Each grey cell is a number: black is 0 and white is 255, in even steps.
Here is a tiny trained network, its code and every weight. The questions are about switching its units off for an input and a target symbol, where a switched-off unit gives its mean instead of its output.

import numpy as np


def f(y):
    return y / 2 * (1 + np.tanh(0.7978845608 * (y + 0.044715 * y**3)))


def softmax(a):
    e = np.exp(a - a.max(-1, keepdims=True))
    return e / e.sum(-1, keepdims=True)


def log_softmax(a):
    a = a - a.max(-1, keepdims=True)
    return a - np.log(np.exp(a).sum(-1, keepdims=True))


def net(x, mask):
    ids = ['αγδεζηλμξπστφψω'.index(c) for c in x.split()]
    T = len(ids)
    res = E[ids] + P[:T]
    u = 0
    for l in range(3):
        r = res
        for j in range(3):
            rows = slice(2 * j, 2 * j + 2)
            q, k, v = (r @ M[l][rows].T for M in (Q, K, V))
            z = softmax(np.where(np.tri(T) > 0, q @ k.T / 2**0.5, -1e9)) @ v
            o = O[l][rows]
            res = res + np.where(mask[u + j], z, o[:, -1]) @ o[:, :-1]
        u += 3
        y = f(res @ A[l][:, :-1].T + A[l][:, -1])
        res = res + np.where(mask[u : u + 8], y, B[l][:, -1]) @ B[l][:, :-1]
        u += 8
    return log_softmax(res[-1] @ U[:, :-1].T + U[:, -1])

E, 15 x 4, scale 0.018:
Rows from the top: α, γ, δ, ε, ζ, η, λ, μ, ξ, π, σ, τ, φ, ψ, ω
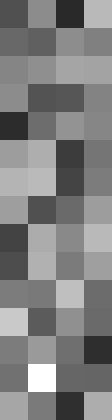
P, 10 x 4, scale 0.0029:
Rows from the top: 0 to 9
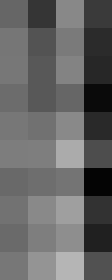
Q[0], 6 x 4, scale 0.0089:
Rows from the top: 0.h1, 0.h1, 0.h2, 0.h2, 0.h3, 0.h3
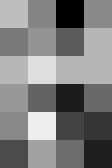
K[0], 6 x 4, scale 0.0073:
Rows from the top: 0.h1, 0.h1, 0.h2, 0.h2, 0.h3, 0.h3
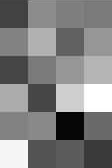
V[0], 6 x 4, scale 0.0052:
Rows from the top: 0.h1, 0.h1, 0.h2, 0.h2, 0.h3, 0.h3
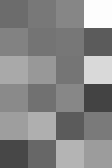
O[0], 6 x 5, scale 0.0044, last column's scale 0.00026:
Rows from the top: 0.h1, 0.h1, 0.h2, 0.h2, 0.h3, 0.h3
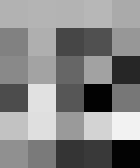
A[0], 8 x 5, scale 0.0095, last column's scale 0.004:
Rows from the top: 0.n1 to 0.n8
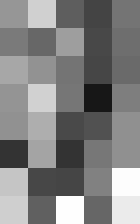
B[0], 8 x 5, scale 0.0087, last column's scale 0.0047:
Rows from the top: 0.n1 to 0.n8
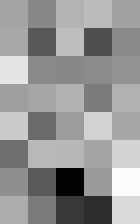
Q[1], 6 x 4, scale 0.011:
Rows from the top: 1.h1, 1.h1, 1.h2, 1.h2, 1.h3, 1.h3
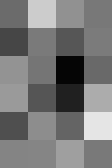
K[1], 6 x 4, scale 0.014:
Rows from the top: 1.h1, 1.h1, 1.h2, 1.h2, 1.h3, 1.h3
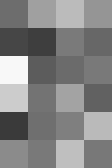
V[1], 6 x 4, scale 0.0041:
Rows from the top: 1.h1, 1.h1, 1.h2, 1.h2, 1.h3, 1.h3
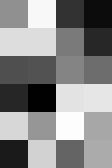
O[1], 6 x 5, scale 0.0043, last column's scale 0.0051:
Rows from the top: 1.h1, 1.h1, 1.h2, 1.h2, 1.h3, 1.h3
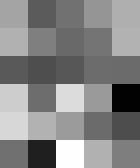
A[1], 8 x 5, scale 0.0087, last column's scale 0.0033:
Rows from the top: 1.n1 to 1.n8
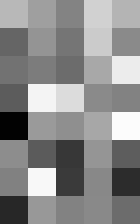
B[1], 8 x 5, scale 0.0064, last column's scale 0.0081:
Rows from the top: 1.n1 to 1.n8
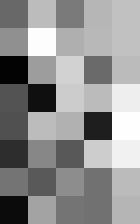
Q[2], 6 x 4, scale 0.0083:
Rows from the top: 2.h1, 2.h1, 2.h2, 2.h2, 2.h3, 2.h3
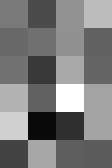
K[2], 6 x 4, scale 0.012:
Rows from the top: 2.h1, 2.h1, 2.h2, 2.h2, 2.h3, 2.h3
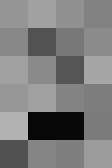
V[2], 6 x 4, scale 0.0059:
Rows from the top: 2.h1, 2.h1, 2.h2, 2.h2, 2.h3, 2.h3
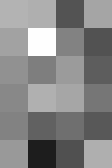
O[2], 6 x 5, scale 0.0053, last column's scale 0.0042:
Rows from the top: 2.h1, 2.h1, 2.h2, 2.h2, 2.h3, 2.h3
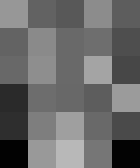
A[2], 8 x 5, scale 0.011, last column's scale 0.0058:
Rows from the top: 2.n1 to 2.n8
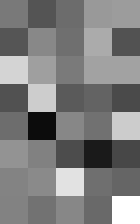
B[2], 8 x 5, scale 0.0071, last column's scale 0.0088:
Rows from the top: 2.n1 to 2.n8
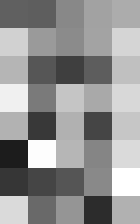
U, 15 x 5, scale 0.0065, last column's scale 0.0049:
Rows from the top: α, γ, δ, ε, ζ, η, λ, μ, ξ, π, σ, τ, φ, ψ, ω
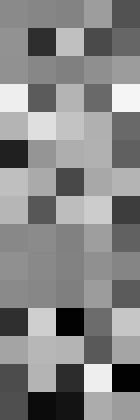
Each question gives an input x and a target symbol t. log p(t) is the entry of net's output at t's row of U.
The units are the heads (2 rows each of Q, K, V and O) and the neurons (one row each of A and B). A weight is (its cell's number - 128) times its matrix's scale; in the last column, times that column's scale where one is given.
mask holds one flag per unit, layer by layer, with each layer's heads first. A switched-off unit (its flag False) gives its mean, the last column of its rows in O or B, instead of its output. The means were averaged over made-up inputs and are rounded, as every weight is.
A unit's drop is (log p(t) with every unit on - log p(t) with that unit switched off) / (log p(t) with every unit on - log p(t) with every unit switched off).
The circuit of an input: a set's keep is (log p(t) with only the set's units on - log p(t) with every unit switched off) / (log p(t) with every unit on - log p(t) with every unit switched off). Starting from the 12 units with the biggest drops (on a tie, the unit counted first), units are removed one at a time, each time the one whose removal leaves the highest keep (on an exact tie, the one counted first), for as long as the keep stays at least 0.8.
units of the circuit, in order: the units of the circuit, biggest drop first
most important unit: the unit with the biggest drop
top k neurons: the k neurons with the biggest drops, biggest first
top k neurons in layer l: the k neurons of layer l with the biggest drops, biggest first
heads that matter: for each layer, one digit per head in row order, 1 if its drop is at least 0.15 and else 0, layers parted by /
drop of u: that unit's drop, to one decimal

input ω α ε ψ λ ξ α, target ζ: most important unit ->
2.n4
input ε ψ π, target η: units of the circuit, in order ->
1.n4, 0.n8, 0.n7, 0.n6
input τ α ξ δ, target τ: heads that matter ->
000 / 011 / 001
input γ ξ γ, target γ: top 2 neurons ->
1.n2, 2.n5
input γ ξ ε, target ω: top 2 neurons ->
0.n7, 2.n6
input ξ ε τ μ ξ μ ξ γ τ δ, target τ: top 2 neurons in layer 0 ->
0.n8, 0.n6
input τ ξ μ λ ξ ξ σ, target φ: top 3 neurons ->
0.n8, 1.n4, 2.n6
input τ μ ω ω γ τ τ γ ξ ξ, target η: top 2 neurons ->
1.n4, 0.n7
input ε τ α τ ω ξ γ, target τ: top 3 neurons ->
1.n4, 2.n6, 0.n8
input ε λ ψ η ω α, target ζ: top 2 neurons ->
2.n4, 1.n2
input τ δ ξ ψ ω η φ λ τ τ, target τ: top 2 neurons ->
2.n6, 0.n8
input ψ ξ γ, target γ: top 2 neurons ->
1.n2, 1.n5
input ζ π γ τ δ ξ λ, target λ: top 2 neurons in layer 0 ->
0.n1, 0.n8
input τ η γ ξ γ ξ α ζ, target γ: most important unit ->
0.n7
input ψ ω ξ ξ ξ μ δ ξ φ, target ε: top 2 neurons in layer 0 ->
0.n4, 0.n7
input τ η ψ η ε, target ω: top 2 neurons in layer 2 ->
2.n6, 2.n1
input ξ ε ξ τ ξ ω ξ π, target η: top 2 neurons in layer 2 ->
2.n7, 2.n4
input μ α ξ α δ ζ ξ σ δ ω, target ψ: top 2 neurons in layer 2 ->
2.n5, 2.n8
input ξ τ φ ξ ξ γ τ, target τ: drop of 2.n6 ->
0.4
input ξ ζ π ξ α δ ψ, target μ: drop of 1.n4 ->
0.5
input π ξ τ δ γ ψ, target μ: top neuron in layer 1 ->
1.n4
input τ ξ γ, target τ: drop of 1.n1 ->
0.0
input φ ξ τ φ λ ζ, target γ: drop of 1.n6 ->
0.1
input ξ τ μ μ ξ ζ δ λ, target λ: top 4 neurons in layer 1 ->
1.n1, 1.n4, 1.n5, 1.n2
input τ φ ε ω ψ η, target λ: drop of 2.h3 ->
0.2
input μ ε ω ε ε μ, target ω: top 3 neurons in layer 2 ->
2.n6, 2.n4, 2.n1
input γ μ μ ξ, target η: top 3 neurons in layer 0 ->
0.n7, 0.n8, 0.n6
